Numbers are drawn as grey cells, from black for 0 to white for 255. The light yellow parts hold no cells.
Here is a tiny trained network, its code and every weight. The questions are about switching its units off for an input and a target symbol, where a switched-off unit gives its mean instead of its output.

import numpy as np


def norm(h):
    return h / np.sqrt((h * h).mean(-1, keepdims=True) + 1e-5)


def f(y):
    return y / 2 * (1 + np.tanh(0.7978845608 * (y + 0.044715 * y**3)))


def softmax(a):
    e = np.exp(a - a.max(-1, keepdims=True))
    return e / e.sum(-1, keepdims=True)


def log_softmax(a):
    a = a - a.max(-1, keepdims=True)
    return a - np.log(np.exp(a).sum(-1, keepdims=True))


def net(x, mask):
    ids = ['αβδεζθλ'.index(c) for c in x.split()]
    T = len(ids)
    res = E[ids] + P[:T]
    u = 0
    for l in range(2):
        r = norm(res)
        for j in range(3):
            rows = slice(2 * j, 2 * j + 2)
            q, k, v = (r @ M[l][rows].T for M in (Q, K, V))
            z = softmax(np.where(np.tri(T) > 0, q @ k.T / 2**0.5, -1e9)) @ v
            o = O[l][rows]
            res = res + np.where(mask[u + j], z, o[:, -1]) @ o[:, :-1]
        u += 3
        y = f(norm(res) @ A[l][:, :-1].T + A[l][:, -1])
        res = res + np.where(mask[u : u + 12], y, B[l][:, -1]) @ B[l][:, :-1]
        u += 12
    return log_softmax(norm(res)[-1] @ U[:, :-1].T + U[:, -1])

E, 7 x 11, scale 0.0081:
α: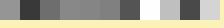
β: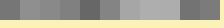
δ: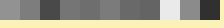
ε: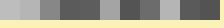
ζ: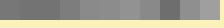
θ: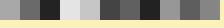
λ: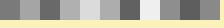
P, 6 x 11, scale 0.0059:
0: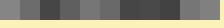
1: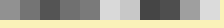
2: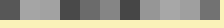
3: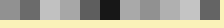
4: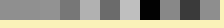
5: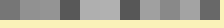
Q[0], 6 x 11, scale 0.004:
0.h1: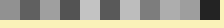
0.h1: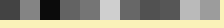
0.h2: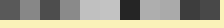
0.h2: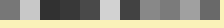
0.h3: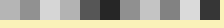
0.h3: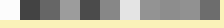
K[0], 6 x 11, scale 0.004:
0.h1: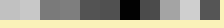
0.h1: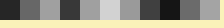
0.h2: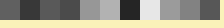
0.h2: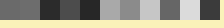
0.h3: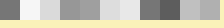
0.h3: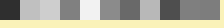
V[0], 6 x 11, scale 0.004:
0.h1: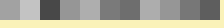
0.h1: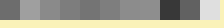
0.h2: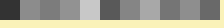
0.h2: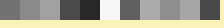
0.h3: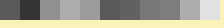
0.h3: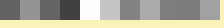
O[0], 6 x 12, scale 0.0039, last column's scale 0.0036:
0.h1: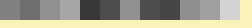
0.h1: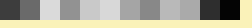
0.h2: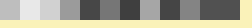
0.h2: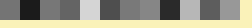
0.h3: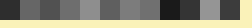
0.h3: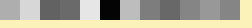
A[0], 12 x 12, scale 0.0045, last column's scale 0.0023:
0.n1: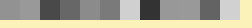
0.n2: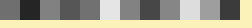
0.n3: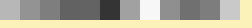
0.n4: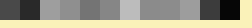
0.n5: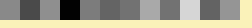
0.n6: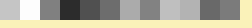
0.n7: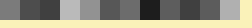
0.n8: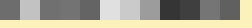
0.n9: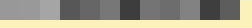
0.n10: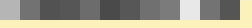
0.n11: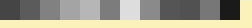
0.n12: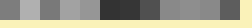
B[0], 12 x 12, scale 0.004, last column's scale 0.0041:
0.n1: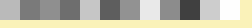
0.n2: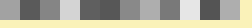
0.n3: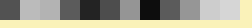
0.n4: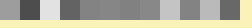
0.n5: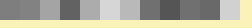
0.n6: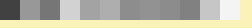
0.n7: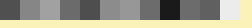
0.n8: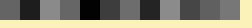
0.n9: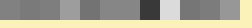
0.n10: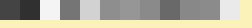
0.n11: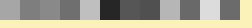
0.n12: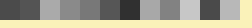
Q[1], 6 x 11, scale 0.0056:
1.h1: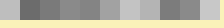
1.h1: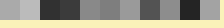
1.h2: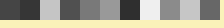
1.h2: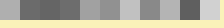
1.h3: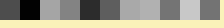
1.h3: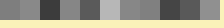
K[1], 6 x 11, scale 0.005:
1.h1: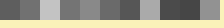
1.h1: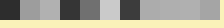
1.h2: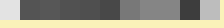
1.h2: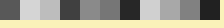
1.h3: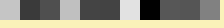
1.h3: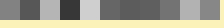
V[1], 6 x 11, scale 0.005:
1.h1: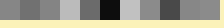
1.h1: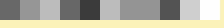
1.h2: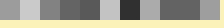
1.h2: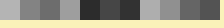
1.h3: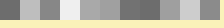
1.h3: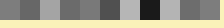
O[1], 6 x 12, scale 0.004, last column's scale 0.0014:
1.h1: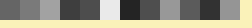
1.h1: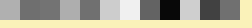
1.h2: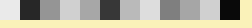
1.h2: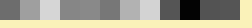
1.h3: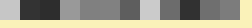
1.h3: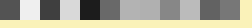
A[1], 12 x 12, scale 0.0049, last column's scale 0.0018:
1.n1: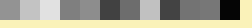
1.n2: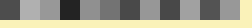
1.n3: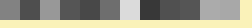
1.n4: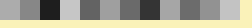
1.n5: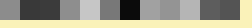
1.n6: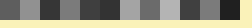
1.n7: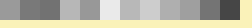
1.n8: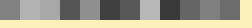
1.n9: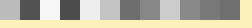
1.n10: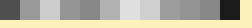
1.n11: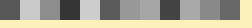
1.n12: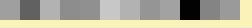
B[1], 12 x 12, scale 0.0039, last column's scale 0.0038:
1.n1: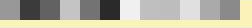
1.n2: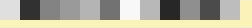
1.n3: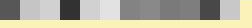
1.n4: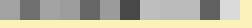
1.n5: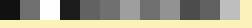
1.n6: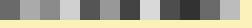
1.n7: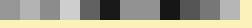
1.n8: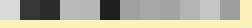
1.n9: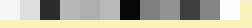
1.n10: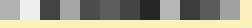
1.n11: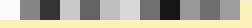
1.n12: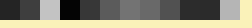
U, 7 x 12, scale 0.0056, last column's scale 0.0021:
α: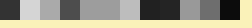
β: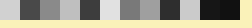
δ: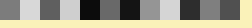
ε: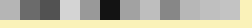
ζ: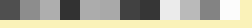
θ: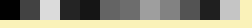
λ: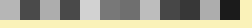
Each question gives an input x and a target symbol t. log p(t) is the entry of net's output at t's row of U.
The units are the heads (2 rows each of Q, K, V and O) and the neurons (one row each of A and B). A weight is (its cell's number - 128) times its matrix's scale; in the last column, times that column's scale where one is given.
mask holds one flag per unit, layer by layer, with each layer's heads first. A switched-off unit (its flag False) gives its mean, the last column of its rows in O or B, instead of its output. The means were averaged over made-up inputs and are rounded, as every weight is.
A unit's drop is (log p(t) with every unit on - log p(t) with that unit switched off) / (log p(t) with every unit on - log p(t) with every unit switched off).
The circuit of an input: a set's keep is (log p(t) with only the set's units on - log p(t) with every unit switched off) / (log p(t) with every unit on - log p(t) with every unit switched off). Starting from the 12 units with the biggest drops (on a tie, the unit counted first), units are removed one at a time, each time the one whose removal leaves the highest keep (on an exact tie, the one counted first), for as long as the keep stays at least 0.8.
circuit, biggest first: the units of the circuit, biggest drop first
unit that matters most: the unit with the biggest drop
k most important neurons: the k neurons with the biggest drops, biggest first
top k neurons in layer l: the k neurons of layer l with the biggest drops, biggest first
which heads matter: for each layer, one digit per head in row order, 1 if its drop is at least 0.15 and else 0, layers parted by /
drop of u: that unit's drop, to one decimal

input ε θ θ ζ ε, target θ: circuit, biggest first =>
(1.n12 0.n3)
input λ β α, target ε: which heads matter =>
011 / 010
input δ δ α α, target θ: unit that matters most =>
0.n3
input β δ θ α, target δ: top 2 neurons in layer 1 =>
(1.n5 1.n6)
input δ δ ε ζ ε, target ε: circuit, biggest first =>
(1.h1 1.h2)
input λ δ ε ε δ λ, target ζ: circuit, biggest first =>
(0.n1 1.h2)
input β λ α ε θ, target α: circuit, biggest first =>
(0.n7 1.n3)
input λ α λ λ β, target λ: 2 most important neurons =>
(0.n1 0.n10)
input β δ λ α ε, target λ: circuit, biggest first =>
(1.h3 1.h2)
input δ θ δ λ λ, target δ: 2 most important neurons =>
(0.n10 0.n8)
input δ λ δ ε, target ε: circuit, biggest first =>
(0.h3 1.n1)
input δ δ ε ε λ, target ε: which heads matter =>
000 / 100
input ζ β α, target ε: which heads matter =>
101 / 000
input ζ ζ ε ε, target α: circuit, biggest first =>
(0.h3 0.n3 1.h1)
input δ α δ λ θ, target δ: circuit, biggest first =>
(0.h2 0.n10 1.n4)
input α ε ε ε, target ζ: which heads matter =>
011 / 000
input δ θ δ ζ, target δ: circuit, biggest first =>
(0.h2)
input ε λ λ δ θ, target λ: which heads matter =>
000 / 001
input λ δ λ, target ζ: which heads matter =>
101 / 011
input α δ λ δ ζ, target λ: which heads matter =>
000 / 011
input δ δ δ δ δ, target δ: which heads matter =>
010 / 001
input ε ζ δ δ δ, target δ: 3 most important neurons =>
(1.n6 0.n1 0.n7)
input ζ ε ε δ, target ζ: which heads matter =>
011 / 000
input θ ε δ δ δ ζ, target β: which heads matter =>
010 / 001
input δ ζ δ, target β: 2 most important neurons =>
(1.n2 1.n11)
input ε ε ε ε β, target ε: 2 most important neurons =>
(0.n5 0.n6)
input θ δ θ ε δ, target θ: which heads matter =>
000 / 010
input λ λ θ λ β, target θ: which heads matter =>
010 / 100
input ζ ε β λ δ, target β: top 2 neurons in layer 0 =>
(0.n3 0.n7)
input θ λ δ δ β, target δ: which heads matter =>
000 / 000
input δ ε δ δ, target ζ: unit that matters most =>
0.h2
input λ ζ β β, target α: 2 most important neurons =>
(0.n3 1.n3)
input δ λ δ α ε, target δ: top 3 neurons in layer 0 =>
(0.n10 0.n5 0.n9)
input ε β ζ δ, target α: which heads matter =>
011 / 010
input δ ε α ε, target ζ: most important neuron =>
(0.n3)
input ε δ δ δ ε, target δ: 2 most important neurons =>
(0.n5 0.n10)
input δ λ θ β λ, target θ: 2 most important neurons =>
(1.n12 0.n8)
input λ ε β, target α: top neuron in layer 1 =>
(1.n4)
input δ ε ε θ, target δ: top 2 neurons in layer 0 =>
(0.n12 0.n7)
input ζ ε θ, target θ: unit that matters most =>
0.n12
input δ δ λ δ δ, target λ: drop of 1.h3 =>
0.4
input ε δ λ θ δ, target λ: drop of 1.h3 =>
0.5
